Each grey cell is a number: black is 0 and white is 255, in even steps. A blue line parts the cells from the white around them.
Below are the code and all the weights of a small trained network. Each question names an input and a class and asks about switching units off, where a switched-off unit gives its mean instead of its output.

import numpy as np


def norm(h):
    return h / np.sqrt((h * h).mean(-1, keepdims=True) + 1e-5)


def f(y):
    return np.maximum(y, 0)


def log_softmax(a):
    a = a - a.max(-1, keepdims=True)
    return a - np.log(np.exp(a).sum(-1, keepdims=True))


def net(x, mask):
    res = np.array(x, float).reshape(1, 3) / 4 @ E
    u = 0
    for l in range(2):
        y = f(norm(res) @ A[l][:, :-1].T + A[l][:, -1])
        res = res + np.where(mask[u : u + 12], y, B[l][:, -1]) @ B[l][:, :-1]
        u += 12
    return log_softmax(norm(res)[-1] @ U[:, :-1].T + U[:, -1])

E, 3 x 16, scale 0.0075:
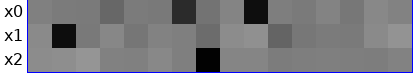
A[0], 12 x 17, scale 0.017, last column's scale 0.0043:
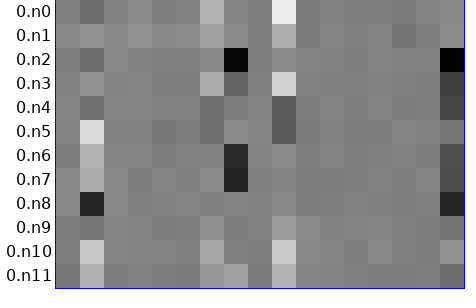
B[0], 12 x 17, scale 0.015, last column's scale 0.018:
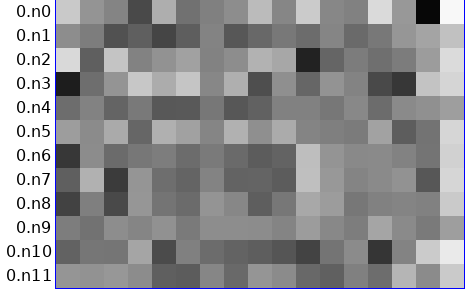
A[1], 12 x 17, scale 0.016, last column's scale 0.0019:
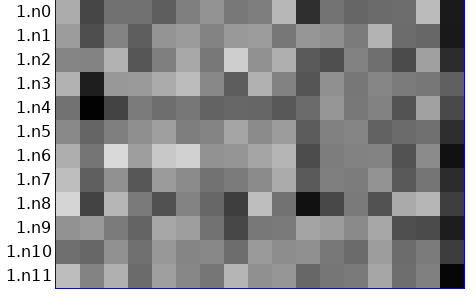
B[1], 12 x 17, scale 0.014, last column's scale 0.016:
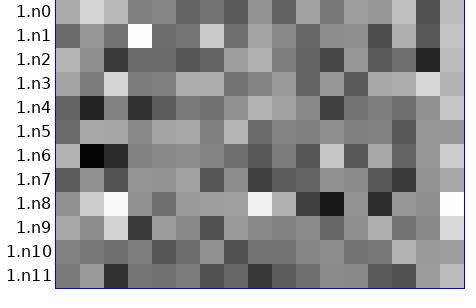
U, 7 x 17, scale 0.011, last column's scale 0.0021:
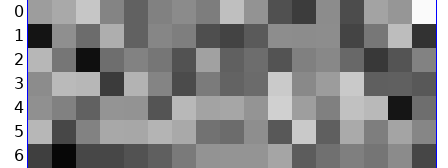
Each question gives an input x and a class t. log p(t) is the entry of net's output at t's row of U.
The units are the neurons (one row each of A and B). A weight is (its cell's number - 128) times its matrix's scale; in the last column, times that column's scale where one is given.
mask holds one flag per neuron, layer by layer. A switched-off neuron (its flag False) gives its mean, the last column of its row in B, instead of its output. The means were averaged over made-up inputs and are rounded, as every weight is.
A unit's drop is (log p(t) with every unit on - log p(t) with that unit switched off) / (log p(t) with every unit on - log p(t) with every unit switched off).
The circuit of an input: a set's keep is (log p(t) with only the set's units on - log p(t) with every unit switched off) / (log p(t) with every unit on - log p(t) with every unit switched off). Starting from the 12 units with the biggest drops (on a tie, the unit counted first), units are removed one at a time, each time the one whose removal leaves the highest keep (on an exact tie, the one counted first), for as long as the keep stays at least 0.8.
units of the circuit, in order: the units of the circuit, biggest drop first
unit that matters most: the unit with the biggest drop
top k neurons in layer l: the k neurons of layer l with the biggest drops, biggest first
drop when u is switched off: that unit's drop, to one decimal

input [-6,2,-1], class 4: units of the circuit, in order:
0.n0
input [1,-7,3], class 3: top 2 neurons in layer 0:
0.n5; 0.n3
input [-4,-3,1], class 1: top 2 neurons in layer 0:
0.n10; 0.n2
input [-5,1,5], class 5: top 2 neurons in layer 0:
0.n2; 0.n3
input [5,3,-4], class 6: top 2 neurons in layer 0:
0.n0; 0.n2
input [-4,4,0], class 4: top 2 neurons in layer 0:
0.n0; 0.n8
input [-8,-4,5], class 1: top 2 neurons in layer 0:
0.n10; 0.n3
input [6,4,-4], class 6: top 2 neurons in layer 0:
0.n0; 0.n2
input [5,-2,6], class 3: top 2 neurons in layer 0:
0.n7; 0.n6
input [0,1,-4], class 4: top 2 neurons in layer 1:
1.n8; 1.n4
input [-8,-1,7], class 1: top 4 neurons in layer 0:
0.n10; 0.n3; 0.n7; 0.n6
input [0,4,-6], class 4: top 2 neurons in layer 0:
0.n10; 0.n3
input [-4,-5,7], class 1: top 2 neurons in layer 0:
0.n7; 0.n6
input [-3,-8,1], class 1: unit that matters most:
0.n2
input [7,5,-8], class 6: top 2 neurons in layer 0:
0.n0; 0.n2
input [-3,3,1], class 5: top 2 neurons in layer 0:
0.n3; 0.n2
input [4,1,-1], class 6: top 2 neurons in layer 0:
0.n2; 0.n0
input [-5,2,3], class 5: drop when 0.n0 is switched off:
0.6
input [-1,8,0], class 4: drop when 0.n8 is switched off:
0.8
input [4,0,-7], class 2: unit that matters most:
0.n10
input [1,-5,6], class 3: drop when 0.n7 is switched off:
0.9
